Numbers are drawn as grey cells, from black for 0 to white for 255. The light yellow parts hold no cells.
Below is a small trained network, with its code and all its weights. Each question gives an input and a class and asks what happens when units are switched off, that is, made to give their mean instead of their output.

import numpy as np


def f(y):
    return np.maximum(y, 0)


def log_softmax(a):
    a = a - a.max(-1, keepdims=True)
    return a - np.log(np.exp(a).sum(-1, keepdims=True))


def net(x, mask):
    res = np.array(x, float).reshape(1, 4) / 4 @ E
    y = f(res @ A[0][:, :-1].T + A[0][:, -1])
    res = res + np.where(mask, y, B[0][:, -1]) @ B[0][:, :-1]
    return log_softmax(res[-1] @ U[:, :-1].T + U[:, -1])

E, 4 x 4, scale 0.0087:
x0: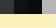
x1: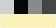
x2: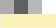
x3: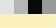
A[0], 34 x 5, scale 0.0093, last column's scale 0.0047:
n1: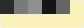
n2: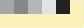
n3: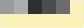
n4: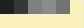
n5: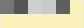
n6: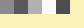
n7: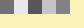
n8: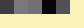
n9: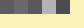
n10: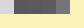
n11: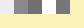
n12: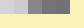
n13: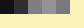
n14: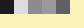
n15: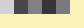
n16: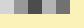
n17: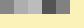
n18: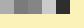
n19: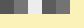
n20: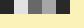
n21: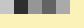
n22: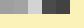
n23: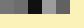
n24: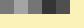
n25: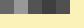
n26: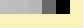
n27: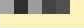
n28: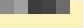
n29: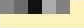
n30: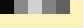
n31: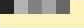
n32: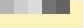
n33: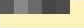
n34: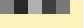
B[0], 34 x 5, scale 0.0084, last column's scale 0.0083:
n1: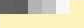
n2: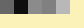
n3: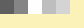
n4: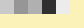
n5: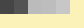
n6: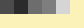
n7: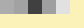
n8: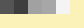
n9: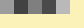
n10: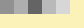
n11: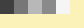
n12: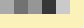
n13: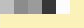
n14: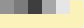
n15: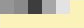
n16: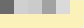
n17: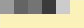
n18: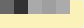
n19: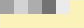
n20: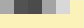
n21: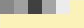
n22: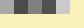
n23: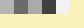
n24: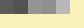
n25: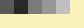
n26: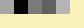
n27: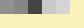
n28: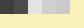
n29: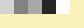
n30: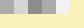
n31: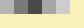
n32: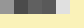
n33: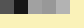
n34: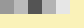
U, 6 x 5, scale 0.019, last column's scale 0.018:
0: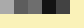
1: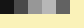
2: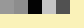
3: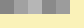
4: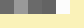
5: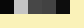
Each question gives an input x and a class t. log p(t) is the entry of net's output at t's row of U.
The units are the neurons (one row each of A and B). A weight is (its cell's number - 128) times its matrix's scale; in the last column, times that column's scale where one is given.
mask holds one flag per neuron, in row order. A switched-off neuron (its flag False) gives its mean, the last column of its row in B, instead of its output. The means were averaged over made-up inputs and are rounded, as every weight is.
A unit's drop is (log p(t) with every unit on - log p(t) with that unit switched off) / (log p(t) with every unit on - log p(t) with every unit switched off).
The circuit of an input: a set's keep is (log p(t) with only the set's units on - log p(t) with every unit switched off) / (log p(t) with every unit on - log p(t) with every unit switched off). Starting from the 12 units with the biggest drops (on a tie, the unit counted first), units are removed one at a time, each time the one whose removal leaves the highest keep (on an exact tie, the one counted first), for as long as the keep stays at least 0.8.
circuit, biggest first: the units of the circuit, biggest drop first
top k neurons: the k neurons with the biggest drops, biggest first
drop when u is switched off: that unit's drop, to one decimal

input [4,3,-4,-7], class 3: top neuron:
n4
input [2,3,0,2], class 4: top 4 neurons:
n14, n7, n20, n31
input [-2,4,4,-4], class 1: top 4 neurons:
n5, n29, n7, n6
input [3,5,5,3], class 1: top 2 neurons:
n11, n7
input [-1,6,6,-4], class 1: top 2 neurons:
n5, n6
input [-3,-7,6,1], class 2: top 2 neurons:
n7, n14
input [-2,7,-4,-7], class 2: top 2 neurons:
n27, n34
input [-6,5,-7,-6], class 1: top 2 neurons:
n1, n8
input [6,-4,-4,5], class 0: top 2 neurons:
n29, n23
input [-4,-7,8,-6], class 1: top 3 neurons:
n5, n2, n6
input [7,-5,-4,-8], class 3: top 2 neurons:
n30, n1
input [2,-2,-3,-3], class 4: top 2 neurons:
n3, n28
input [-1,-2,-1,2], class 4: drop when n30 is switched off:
0.2
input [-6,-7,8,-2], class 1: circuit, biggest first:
n2
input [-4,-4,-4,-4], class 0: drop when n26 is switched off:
0.2
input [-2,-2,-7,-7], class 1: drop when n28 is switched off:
-0.1
